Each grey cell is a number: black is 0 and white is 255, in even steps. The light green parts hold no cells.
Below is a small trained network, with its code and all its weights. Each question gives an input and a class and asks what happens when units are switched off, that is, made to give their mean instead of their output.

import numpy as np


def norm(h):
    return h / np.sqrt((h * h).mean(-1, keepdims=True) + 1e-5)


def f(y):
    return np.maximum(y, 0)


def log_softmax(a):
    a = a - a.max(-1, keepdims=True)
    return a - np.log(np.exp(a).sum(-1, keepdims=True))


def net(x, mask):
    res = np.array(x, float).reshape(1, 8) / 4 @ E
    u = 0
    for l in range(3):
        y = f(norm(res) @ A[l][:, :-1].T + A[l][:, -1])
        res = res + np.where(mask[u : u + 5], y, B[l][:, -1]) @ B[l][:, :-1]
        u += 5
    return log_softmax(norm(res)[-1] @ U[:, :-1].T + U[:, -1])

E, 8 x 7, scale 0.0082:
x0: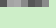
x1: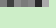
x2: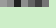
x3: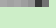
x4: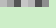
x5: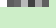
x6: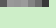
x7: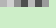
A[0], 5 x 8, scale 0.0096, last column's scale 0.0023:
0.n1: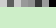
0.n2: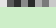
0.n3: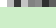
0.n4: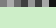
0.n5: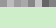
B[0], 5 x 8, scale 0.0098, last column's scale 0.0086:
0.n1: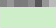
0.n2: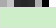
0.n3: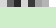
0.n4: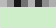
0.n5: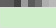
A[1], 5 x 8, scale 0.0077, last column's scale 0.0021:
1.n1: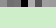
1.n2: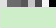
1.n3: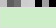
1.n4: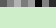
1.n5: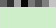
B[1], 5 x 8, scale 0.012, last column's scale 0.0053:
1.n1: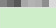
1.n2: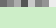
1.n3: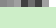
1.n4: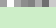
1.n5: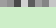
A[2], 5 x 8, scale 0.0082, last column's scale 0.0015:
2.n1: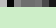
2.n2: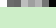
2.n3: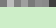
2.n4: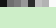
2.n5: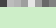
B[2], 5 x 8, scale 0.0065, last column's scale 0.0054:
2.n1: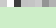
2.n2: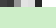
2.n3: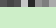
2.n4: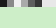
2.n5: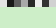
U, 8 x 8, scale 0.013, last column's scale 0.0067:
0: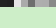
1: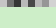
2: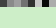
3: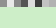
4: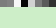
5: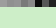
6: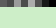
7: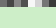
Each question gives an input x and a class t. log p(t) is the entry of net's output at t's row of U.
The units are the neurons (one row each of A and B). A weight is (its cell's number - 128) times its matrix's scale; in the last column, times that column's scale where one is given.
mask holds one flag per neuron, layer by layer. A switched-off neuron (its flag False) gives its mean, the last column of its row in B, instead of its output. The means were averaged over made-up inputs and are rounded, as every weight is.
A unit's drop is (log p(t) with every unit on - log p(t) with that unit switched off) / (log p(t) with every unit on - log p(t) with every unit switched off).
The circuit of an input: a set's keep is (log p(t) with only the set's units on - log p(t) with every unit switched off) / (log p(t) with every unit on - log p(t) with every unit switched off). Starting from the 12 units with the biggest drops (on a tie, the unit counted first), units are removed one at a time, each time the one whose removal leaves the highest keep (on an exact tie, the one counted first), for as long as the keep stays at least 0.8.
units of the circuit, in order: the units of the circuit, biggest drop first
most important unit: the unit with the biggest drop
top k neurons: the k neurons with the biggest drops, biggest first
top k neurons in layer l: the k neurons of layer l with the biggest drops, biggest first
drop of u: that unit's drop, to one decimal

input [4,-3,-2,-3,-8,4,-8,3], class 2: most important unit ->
0.n3
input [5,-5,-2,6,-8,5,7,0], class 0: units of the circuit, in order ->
0.n2, 2.n4, 0.n5
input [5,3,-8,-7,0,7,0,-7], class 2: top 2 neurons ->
0.n3, 0.n2
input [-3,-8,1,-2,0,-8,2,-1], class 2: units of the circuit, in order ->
0.n3, 2.n5
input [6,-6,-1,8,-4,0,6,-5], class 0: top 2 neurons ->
0.n2, 2.n4
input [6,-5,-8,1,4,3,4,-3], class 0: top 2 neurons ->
0.n2, 2.n4
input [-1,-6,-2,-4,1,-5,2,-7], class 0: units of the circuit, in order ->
0.n2, 2.n4
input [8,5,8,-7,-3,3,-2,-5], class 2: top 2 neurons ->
0.n3, 0.n2
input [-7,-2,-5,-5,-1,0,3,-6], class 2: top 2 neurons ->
0.n3, 2.n2
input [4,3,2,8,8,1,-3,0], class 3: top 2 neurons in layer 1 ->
1.n2, 1.n3
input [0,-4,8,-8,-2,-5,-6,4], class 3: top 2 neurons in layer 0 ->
0.n4, 0.n2
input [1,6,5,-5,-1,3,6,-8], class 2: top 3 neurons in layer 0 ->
0.n3, 0.n2, 0.n4
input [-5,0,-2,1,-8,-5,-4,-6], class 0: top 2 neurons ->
0.n2, 2.n4
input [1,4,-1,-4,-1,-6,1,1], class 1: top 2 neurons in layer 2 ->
2.n5, 2.n3
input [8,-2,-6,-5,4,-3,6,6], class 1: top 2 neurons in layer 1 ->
1.n3, 1.n2
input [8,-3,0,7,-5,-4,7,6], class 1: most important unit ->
2.n5
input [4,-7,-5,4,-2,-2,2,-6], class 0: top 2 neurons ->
0.n2, 2.n4
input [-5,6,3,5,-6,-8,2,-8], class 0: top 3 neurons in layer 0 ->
0.n2, 0.n4, 0.n1
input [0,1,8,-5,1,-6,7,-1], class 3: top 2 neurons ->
0.n4, 0.n2
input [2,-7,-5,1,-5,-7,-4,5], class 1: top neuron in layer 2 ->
2.n5
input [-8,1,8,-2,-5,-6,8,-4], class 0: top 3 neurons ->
0.n2, 2.n4, 0.n4
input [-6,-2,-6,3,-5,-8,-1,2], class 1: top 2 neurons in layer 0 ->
0.n3, 0.n2
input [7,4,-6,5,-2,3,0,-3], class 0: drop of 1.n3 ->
0.0
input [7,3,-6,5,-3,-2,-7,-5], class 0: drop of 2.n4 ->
0.2
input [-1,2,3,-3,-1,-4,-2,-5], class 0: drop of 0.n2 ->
0.3
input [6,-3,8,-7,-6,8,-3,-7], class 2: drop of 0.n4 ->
0.1
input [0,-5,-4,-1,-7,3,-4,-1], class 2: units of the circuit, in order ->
0.n3
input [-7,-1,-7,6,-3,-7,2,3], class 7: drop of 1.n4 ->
-0.1
